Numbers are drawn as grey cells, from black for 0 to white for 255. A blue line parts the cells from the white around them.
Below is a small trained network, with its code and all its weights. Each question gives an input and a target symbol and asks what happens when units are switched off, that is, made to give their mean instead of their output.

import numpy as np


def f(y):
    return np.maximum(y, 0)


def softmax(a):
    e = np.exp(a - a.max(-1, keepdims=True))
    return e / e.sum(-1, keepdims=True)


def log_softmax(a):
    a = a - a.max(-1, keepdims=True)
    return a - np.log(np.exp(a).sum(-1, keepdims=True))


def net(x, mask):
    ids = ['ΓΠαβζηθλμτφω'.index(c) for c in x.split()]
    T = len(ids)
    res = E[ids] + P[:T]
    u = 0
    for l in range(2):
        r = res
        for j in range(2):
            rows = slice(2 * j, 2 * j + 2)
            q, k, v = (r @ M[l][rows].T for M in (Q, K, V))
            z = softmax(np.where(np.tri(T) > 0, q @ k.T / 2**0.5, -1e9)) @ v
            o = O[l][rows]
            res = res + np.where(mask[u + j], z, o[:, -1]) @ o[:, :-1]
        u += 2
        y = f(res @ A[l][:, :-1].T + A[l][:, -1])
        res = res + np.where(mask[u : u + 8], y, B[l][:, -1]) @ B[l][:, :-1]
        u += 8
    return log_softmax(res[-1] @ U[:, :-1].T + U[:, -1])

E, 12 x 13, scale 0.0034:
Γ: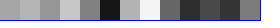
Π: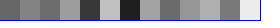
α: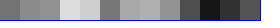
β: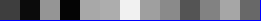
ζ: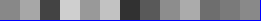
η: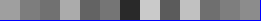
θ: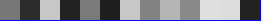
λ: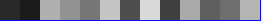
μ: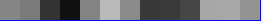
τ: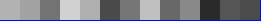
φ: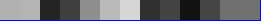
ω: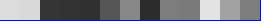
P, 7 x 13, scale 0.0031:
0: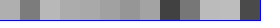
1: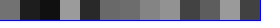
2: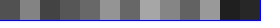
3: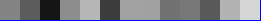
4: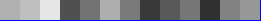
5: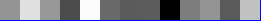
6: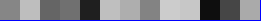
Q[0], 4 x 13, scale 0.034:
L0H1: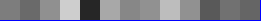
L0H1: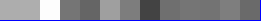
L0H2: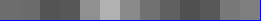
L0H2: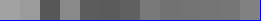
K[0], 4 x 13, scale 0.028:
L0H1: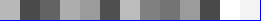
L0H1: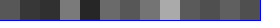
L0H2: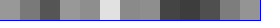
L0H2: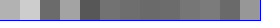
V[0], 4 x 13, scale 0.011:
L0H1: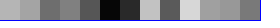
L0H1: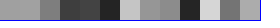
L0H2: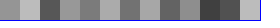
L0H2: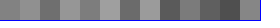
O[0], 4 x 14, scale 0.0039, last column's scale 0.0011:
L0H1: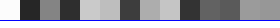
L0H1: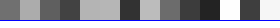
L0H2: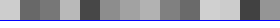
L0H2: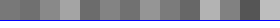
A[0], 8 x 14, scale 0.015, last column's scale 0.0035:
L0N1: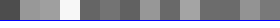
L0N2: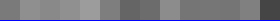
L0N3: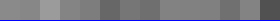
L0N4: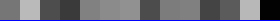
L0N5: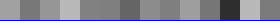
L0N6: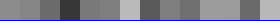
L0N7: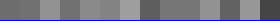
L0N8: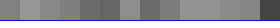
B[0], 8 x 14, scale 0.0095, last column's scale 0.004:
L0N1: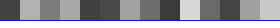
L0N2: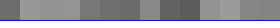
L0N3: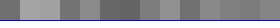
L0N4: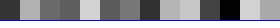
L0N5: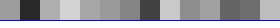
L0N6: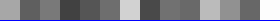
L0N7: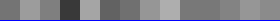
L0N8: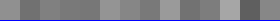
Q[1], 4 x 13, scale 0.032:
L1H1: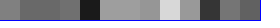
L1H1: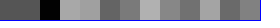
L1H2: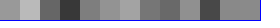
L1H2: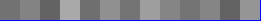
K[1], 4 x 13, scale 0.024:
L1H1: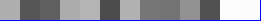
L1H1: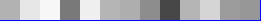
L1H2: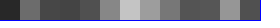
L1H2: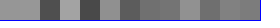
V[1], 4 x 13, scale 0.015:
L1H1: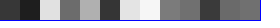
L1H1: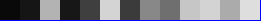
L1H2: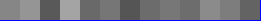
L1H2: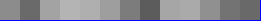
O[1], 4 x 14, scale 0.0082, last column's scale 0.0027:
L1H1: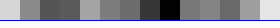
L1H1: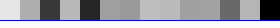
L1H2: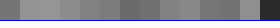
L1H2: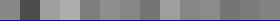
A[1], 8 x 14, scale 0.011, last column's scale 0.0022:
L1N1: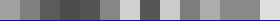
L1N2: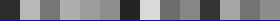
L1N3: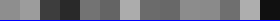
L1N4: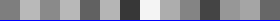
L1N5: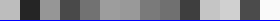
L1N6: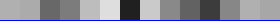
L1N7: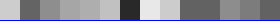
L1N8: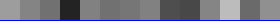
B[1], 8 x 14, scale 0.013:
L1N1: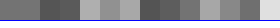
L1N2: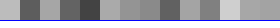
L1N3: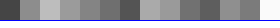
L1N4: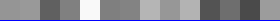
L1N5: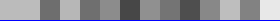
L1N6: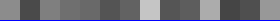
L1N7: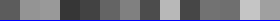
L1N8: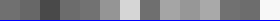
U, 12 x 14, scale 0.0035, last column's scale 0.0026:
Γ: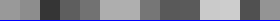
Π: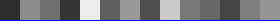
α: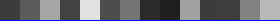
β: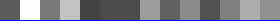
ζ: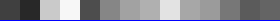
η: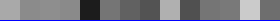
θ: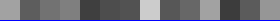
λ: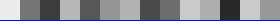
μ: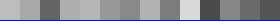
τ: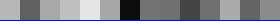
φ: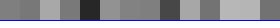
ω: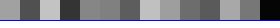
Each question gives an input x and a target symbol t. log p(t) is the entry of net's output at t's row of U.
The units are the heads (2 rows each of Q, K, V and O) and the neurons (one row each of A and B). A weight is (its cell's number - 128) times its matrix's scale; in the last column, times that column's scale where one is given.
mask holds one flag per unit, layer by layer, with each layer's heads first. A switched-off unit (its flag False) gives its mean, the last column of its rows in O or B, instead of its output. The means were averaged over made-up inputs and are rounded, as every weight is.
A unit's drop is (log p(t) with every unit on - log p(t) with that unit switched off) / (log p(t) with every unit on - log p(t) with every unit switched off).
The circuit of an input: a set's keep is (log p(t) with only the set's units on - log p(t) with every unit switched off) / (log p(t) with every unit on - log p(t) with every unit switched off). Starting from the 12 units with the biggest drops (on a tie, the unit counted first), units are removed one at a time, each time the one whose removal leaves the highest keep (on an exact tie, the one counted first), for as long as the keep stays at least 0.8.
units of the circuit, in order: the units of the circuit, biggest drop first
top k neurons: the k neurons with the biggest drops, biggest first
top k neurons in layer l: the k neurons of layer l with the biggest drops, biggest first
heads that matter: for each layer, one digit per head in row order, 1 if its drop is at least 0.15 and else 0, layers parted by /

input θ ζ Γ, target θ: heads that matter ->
10 / 10
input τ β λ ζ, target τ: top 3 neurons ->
[L0N5, L1N8, L1N5]
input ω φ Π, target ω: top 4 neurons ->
[L1N2, L1N4, L0N6, L1N7]
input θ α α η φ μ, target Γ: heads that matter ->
01 / 00
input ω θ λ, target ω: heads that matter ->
10 / 10
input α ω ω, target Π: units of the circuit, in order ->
[L0H2, L0N4, L1N5]
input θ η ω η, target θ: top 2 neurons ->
[L1N6, L0N6]
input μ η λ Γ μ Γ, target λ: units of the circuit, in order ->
[L0N5, L0H1, L1H1]
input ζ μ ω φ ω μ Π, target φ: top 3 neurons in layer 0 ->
[L0N6, L0N1, L0N5]
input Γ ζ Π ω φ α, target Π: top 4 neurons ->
[L1N7, L1N4, L1N5, L0N5]
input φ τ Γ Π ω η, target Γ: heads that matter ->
10 / 10
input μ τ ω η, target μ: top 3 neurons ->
[L1N4, L0N6, L0N1]
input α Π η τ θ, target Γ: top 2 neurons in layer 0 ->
[L0N6, L0N1]
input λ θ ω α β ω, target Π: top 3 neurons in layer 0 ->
[L0N4, L0N6, L0N5]
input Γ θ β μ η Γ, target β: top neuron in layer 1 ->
[L1N3]
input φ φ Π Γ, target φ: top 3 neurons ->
[L1N2, L0N6, L0N1]
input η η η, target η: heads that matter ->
10 / 01
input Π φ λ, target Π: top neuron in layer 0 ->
[L0N6]
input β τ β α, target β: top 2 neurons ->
[L0N1, L1N3]
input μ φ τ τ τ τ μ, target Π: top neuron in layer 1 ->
[L1N8]
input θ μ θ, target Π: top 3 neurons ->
[L0N4, L1N5, L1N1]
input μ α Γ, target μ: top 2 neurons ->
[L1N4, L0N6]
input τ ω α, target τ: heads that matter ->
10 / 11
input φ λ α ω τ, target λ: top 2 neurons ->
[L0N5, L1N3]
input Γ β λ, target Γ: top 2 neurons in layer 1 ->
[L1N8, L1N3]
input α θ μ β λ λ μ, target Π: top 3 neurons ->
[L0N4, L1N3, L1N1]
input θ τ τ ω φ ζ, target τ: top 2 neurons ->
[L0N5, L1N8]
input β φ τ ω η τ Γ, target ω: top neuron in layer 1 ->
[L1N2]
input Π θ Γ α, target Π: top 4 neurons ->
[L1N7, L1N4, L0N6, L1N5]
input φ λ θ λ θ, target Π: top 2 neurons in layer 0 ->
[L0N4, L0N5]
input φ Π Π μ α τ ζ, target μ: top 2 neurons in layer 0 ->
[L0N6, L0N1]
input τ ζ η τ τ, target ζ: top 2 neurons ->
[L0N5, L0N1]
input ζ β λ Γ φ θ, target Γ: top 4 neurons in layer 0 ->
[L0N6, L0N1, L0N4, L0N8]
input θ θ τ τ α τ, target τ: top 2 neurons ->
[L0N5, L1N8]
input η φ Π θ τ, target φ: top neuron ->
[L1N2]
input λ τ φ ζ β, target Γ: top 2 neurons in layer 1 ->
[L1N8, L1N5]
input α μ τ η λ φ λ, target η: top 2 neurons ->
[L1N7, L0N5]
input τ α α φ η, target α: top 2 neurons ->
[L0N1, L1N5]
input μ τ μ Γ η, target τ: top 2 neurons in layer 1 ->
[L1N8, L1N5]
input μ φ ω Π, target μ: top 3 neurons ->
[L1N4, L0N6, L0N1]
